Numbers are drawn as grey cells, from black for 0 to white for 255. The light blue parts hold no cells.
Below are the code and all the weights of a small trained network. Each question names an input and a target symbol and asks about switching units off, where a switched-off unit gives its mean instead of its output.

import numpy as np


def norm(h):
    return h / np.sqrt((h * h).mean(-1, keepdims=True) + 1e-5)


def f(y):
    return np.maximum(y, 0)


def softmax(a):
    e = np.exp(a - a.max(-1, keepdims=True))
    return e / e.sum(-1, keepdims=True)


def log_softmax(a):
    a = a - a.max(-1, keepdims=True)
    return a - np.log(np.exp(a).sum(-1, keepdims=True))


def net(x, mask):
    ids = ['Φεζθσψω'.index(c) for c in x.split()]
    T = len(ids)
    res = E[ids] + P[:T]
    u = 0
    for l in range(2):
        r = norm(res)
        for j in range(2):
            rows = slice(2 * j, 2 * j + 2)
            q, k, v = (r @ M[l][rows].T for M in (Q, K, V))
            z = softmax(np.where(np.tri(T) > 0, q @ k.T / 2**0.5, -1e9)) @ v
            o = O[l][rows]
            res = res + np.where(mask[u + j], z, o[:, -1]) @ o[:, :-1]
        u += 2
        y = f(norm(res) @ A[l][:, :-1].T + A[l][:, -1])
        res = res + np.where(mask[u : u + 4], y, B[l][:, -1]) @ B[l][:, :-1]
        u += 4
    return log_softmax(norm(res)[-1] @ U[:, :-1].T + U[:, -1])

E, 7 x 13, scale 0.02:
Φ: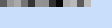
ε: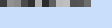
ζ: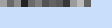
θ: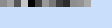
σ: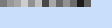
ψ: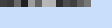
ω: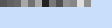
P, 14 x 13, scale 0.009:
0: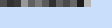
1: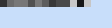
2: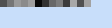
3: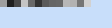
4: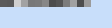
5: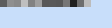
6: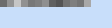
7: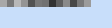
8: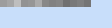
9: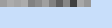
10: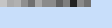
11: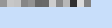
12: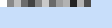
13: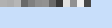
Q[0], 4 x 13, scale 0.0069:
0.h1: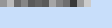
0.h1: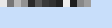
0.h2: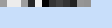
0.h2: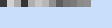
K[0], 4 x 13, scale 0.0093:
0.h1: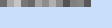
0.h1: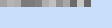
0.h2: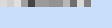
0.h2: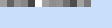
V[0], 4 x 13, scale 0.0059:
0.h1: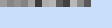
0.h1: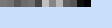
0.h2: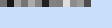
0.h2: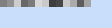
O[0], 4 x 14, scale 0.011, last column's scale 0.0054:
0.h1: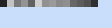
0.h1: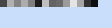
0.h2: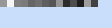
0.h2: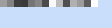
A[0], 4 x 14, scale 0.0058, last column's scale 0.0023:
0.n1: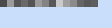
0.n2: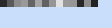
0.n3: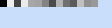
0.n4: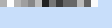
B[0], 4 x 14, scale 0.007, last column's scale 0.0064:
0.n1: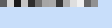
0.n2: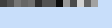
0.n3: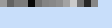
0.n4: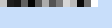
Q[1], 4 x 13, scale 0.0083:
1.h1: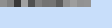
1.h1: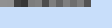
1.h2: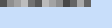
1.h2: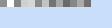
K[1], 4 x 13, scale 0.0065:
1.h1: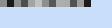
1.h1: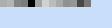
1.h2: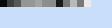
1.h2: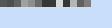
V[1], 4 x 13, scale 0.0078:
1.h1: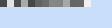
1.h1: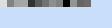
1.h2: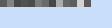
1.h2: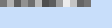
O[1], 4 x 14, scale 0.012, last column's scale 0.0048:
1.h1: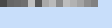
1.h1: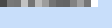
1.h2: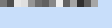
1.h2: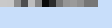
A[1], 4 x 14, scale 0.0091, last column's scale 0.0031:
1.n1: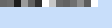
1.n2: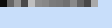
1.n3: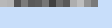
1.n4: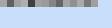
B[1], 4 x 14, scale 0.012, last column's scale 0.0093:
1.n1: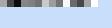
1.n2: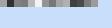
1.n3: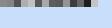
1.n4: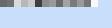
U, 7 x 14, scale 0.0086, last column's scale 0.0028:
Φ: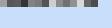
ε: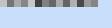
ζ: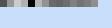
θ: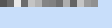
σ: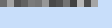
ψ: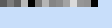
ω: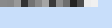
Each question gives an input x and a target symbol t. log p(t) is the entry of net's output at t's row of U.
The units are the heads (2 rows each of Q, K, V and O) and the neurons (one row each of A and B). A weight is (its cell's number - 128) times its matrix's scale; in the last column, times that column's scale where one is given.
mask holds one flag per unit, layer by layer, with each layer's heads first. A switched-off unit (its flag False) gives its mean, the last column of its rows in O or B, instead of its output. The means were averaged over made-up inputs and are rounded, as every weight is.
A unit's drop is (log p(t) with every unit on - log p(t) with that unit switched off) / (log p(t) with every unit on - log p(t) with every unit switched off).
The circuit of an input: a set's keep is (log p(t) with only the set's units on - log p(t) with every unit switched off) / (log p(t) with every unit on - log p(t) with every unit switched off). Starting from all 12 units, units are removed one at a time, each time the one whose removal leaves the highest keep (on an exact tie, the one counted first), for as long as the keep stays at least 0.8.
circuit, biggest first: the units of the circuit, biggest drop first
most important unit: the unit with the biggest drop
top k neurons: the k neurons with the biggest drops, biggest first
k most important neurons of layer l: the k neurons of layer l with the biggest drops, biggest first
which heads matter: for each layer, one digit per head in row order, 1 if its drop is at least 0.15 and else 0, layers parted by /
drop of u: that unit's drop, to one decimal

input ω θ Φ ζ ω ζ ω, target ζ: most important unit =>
1.n1
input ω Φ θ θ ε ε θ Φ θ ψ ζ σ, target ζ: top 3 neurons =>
0.n4; 1.n1; 0.n2
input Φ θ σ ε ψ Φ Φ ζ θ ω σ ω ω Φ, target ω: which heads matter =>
11 / 00
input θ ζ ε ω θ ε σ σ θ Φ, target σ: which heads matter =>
10 / 11
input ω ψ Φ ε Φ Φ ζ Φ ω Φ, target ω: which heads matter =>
10 / 00
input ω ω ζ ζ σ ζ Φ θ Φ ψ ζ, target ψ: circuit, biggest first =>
1.h2; 0.n4
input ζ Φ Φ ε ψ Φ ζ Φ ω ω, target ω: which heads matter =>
11 / 00
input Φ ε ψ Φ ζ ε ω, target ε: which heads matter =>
00 / 01
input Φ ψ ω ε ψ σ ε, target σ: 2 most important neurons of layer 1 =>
1.n3; 1.n1
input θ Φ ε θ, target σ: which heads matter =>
10 / 01
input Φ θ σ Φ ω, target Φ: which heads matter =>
11 / 00
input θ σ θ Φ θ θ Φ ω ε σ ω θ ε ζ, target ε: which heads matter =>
00 / 01
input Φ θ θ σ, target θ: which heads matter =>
01 / 00
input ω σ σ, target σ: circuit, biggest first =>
1.h2
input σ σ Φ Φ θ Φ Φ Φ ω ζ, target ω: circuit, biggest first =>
0.h2; 0.h1
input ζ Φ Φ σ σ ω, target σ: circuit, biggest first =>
1.h2; 1.n3
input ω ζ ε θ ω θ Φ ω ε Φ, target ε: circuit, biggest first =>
1.h2; 0.h2; 0.n1
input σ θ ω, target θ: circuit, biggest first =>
0.h2; 1.n1
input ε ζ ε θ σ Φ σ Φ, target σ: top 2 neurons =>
1.n3; 1.n1
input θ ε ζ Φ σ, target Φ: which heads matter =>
01 / 01
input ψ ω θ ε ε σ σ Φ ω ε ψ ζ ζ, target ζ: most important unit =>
0.h1
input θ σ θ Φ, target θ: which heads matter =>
00 / 00
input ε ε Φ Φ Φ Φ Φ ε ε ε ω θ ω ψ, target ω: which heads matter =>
01 / 00
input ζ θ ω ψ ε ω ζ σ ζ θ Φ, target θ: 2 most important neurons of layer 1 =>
1.n4; 1.n1
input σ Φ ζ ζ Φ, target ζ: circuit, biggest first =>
1.n1; 1.h1
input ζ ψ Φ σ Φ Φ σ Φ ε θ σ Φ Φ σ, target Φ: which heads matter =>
01 / 00
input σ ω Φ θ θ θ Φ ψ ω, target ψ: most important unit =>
1.h2
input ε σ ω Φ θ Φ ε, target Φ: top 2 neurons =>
1.n4; 0.n1
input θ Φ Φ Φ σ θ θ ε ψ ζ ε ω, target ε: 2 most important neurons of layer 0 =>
0.n4; 0.n1
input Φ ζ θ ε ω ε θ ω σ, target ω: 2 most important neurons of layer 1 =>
1.n4; 1.n3
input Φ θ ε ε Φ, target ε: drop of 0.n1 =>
0.0
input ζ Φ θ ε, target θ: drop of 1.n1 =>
0.2
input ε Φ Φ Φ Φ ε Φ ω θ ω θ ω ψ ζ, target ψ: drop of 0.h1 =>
-0.1
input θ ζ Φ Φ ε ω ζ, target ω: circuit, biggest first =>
0.h2
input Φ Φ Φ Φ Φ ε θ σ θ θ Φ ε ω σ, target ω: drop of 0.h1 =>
0.2
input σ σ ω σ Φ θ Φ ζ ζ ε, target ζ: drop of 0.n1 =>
0.1
